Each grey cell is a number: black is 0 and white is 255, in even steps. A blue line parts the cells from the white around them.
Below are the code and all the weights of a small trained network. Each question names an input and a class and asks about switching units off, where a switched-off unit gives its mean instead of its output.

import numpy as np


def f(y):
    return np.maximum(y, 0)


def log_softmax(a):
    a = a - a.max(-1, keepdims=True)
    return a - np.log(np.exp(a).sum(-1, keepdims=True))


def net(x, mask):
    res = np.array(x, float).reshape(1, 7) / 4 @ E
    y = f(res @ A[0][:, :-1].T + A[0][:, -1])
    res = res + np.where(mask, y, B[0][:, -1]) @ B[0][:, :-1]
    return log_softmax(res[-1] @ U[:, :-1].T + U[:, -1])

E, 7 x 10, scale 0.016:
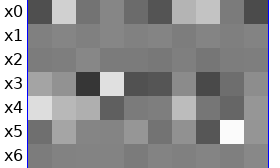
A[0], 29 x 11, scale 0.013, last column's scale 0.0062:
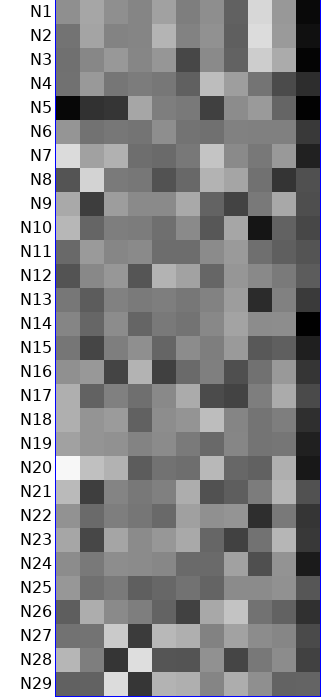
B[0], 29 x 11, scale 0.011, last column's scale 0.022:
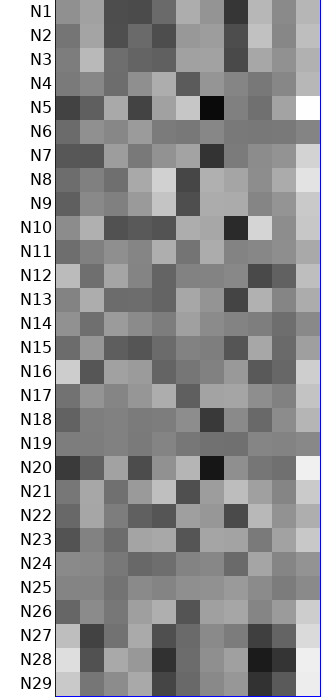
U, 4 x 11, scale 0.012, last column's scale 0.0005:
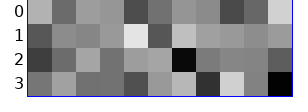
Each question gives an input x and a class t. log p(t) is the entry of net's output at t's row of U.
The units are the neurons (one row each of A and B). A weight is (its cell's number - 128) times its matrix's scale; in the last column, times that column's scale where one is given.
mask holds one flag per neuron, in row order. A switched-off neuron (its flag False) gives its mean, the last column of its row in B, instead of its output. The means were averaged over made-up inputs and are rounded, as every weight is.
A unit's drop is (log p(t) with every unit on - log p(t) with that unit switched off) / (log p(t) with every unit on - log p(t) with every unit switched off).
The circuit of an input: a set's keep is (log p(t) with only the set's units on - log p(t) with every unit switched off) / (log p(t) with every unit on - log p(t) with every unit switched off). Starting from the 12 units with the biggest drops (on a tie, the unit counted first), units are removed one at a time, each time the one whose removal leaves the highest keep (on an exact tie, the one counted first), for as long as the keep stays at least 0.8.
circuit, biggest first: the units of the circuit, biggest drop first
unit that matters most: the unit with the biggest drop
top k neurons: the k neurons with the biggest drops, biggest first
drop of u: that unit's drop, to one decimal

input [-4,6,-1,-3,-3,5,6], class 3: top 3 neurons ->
(N2 N8 N1)
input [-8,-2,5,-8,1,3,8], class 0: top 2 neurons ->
(N29 N27)
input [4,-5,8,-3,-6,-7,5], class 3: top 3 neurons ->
(N10 N20 N13)
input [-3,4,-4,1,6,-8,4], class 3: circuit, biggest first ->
(N10)
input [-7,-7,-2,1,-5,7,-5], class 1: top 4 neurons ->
(N9 N21 N23 N17)
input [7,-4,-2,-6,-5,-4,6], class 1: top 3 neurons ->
(N8 N28 N26)
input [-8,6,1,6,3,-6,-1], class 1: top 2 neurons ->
(N21 N9)
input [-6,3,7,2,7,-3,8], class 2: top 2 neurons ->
(N20 N7)
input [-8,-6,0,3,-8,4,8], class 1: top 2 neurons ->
(N9 N21)
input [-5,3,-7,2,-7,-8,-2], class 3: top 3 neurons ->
(N10 N20 N13)
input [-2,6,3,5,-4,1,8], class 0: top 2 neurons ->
(N28 N20)
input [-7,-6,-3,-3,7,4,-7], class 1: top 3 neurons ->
(N5 N9 N21)
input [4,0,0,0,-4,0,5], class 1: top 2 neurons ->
(N20 N7)
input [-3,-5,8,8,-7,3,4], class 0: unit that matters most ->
N28
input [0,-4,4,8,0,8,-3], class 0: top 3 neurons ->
(N28 N16 N10)
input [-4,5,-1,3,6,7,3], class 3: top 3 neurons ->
(N1 N5 N2)
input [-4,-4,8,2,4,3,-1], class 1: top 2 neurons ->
(N5 N9)
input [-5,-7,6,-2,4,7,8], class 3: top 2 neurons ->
(N1 N2)
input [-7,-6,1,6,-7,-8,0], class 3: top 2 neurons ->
(N10 N13)
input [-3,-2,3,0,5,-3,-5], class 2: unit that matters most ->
N20
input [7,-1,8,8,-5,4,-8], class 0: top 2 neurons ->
(N28 N16)
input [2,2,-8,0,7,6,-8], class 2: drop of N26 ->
0.0
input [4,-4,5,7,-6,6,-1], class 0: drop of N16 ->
0.1
